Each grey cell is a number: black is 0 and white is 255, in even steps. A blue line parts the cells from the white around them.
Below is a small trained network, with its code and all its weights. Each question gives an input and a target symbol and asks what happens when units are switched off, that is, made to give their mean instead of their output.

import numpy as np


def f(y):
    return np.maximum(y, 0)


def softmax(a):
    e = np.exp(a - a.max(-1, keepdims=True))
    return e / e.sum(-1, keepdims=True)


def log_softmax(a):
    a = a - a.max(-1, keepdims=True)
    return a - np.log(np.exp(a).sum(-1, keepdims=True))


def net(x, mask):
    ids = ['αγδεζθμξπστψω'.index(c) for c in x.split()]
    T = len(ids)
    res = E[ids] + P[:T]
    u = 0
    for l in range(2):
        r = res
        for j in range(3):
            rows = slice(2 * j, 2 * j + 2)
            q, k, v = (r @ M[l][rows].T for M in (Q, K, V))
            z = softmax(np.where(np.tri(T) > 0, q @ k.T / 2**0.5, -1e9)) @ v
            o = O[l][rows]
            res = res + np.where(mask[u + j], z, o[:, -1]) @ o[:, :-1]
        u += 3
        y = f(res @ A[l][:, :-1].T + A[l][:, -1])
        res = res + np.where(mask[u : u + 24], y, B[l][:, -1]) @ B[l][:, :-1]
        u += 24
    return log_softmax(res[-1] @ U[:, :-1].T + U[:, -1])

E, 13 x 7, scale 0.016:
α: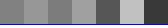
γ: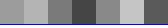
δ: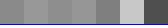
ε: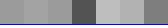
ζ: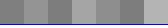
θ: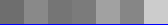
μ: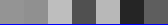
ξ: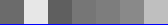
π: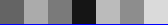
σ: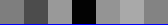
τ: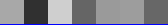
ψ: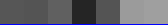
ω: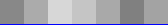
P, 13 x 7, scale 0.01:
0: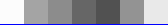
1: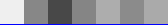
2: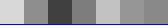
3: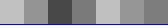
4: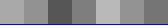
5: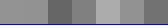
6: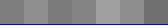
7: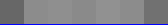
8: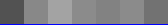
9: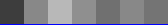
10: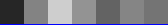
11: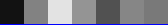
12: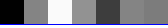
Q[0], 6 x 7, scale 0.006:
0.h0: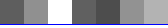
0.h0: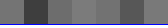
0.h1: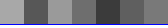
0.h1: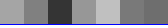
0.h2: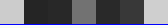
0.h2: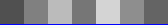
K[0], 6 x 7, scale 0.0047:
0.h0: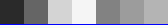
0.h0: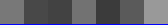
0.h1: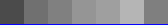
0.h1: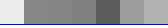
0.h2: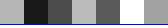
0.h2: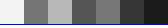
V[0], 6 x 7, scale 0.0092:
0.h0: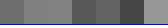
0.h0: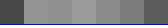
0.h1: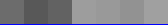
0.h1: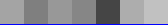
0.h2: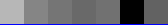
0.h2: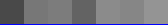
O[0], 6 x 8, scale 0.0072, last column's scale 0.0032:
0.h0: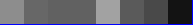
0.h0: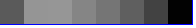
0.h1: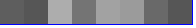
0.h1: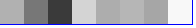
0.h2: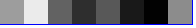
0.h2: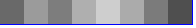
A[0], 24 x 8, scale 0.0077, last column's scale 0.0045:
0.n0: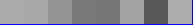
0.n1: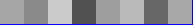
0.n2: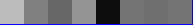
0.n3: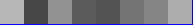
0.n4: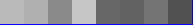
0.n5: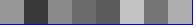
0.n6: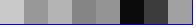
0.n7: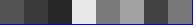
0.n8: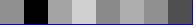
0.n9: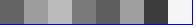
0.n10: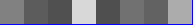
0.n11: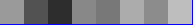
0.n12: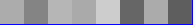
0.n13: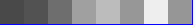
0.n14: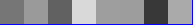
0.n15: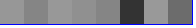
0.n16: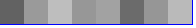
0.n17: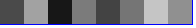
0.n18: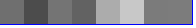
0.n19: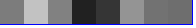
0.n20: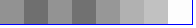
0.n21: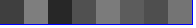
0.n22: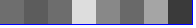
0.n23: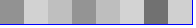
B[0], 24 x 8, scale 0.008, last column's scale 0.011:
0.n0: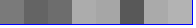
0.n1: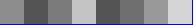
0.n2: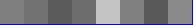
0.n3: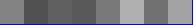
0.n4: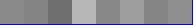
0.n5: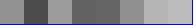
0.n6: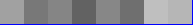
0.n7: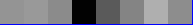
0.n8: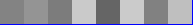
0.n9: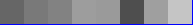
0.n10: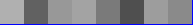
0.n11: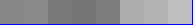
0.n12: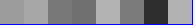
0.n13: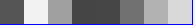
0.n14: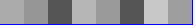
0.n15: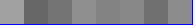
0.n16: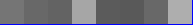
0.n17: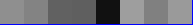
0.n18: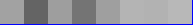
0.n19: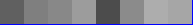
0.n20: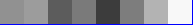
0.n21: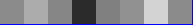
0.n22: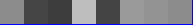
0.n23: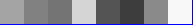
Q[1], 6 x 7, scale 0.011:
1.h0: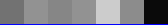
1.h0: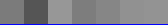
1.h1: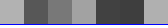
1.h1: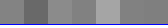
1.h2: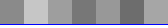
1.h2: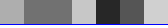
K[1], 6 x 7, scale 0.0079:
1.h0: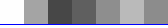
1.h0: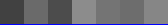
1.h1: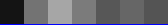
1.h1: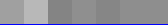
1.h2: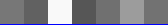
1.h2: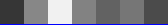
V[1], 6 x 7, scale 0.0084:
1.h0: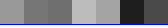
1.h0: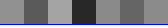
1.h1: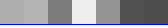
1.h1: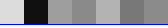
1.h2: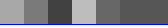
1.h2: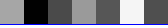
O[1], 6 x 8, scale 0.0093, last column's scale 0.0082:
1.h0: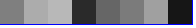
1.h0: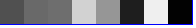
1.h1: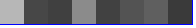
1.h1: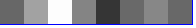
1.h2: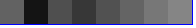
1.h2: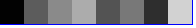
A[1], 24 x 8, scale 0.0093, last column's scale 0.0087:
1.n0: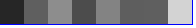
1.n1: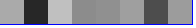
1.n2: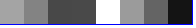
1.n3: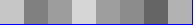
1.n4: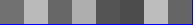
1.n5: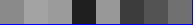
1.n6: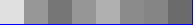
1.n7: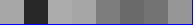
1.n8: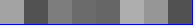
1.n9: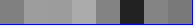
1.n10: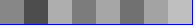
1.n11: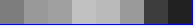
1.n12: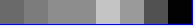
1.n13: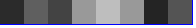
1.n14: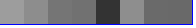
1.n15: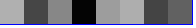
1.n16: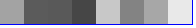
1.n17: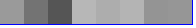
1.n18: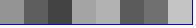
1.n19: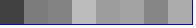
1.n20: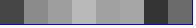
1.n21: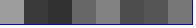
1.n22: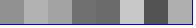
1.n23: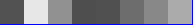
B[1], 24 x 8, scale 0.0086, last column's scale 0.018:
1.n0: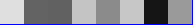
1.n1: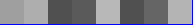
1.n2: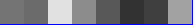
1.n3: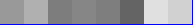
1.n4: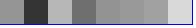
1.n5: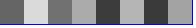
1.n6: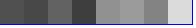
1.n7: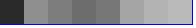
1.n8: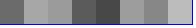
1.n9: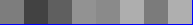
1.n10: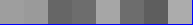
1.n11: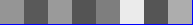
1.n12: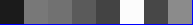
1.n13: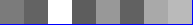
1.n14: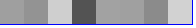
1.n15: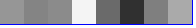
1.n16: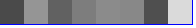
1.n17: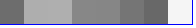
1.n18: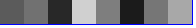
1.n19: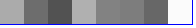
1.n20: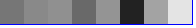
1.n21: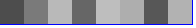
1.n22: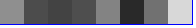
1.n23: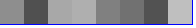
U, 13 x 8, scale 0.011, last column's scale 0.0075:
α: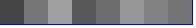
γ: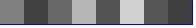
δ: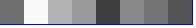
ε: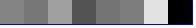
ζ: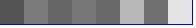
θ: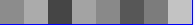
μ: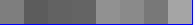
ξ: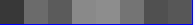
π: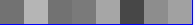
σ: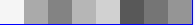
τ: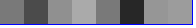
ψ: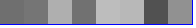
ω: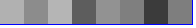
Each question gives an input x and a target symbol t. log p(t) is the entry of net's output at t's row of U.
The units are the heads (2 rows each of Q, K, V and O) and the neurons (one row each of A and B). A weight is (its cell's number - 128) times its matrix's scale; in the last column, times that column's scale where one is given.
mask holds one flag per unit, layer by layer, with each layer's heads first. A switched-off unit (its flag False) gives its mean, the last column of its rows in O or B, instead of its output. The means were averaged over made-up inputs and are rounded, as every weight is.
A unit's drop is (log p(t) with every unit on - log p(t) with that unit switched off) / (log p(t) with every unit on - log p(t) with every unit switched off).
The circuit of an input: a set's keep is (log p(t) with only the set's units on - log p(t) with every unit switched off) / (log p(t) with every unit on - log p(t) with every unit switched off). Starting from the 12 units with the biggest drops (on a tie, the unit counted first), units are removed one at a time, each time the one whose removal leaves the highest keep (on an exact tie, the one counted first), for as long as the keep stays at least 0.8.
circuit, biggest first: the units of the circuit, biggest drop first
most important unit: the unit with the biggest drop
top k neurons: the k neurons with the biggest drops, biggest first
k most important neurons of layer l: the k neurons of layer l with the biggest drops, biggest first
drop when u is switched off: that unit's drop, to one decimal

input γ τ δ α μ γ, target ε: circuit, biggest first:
1.h2; 1.h0
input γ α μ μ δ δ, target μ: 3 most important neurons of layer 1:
1.n6; 1.n17; 1.n18
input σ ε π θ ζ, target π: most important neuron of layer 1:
1.n17
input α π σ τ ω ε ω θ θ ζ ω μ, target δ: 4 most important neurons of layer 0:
0.n6; 0.n13; 0.n16; 0.n23
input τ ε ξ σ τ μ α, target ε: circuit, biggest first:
0.n14; 1.h2; 1.h0; 1.n19
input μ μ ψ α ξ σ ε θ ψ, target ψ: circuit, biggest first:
1.h1; 0.n23
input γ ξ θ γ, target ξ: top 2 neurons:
1.n6; 0.n13
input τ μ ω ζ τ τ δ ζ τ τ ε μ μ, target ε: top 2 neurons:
0.n6; 1.n4
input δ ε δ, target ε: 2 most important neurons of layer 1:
1.n3; 1.n6
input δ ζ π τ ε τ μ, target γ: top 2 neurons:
0.n6; 0.n13
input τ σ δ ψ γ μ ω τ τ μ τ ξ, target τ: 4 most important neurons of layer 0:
0.n9; 0.n8; 0.n17; 0.n22
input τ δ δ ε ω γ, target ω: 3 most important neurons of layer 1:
1.n14; 1.n15; 1.n21
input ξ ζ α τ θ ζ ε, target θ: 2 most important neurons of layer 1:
1.n18; 1.n4
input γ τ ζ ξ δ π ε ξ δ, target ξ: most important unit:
1.h1
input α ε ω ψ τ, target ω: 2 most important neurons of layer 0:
0.n18; 0.n16
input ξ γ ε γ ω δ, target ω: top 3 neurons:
1.n14; 1.n15; 1.n21
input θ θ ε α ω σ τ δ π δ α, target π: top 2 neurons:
0.n13; 0.n14
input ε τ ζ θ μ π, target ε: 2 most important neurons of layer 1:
1.n4; 1.n19
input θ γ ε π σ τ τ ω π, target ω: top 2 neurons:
1.n22; 1.n23
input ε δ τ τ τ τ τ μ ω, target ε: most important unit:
0.n20
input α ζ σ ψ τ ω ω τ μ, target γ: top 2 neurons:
0.n6; 1.n9
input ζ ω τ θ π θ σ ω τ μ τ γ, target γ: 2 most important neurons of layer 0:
0.n6; 0.n13
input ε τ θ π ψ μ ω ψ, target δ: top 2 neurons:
1.n5; 1.n15
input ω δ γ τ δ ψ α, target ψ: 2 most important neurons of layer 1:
1.n11; 1.n12
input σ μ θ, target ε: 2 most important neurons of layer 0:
0.n20; 0.n11
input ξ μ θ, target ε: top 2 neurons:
0.n11; 0.n20
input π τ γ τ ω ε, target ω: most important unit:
1.h0
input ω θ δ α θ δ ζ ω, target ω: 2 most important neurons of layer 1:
1.n14; 1.n21
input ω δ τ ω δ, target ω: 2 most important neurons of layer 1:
1.n14; 1.n21
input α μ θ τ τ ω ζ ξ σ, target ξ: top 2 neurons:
0.n13; 0.n17
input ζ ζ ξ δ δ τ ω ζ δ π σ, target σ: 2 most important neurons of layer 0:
0.n13; 0.n12
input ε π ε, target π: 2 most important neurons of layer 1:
1.n6; 1.n3
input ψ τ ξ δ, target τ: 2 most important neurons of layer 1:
1.n13; 1.n18
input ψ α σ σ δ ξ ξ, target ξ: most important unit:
1.h1
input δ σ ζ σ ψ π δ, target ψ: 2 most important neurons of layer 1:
1.n6; 1.n11
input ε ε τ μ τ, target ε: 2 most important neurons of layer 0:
0.n20; 0.n18
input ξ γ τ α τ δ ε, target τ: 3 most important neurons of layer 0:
0.n14; 0.n23; 0.n5
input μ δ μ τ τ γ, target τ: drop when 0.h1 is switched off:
0.1
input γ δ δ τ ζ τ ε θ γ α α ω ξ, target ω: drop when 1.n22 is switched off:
0.1
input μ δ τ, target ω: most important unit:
0.h2
